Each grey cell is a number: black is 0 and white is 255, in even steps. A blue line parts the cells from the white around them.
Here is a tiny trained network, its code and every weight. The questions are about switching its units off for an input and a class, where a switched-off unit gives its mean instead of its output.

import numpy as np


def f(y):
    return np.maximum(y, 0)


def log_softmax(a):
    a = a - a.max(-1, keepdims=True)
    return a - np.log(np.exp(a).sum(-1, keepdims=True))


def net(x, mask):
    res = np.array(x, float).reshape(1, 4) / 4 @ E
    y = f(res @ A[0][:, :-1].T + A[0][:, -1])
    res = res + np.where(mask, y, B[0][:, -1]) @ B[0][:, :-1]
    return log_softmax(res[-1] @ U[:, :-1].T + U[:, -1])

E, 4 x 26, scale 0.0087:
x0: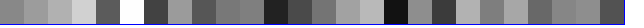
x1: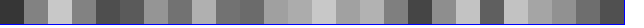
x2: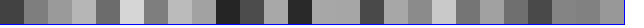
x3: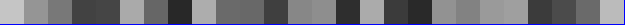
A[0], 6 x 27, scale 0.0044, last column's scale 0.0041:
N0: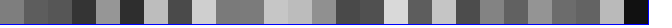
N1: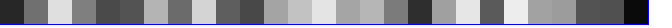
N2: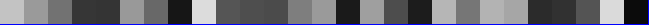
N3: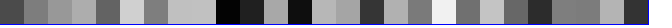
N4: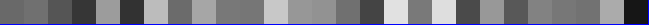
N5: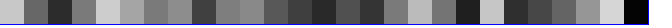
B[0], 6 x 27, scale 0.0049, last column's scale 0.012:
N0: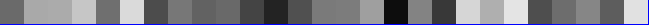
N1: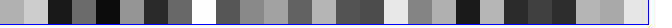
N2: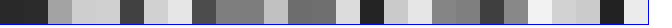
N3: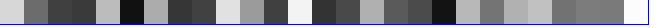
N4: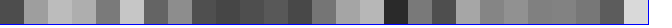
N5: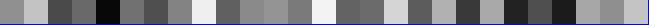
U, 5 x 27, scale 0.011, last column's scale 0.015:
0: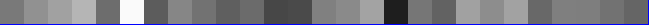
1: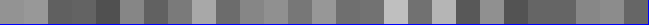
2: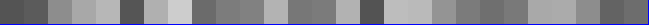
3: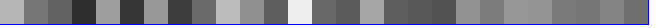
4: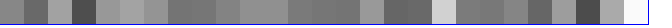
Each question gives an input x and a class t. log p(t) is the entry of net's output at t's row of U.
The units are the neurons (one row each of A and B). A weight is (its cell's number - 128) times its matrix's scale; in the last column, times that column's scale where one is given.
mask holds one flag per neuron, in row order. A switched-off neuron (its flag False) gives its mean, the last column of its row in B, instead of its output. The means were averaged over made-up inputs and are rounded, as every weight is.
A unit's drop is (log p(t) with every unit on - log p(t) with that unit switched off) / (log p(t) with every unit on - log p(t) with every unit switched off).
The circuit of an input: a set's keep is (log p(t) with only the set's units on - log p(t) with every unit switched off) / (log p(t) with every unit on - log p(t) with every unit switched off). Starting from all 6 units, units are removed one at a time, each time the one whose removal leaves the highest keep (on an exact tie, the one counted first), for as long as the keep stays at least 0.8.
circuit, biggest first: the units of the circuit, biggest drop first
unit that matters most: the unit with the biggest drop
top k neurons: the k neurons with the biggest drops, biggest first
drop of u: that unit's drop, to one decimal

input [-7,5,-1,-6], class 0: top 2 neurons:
(N0 N4)
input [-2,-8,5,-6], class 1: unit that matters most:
N5
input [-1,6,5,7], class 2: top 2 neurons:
(N2 N5)
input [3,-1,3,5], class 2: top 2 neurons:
(N2 N0)
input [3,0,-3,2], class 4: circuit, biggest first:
(N3 N0 N4)
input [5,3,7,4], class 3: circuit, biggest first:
(N3 N0)
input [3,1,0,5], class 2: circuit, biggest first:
(N2 N0)
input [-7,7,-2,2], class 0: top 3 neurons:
(N0 N4 N5)
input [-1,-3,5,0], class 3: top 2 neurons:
(N3 N1)
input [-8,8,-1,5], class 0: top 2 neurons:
(N0 N4)
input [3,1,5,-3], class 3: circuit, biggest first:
(N3 N2 N0)
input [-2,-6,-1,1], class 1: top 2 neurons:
(N5 N3)
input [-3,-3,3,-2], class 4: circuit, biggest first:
(N2 N1)
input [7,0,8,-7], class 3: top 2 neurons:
(N3 N2)
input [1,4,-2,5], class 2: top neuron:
(N2)
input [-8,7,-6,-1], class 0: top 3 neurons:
(N0 N4 N3)
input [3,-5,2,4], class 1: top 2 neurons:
(N5 N0)
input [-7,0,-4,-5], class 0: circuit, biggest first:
(N0 N4)
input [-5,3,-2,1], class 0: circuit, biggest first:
(N0 N3)
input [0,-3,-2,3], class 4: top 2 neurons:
(N3 N1)
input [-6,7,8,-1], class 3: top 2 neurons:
(N3 N5)
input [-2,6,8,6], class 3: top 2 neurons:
(N3 N5)
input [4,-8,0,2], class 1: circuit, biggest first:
(N5)
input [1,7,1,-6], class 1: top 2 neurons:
(N1 N2)
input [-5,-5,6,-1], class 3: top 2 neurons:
(N3 N1)
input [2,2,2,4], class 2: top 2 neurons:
(N2 N0)
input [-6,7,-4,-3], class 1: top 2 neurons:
(N1 N3)
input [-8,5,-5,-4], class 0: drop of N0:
0.3
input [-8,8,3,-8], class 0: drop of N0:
0.4
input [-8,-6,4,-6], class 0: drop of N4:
0.3
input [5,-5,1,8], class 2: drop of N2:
0.7
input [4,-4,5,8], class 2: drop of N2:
0.7
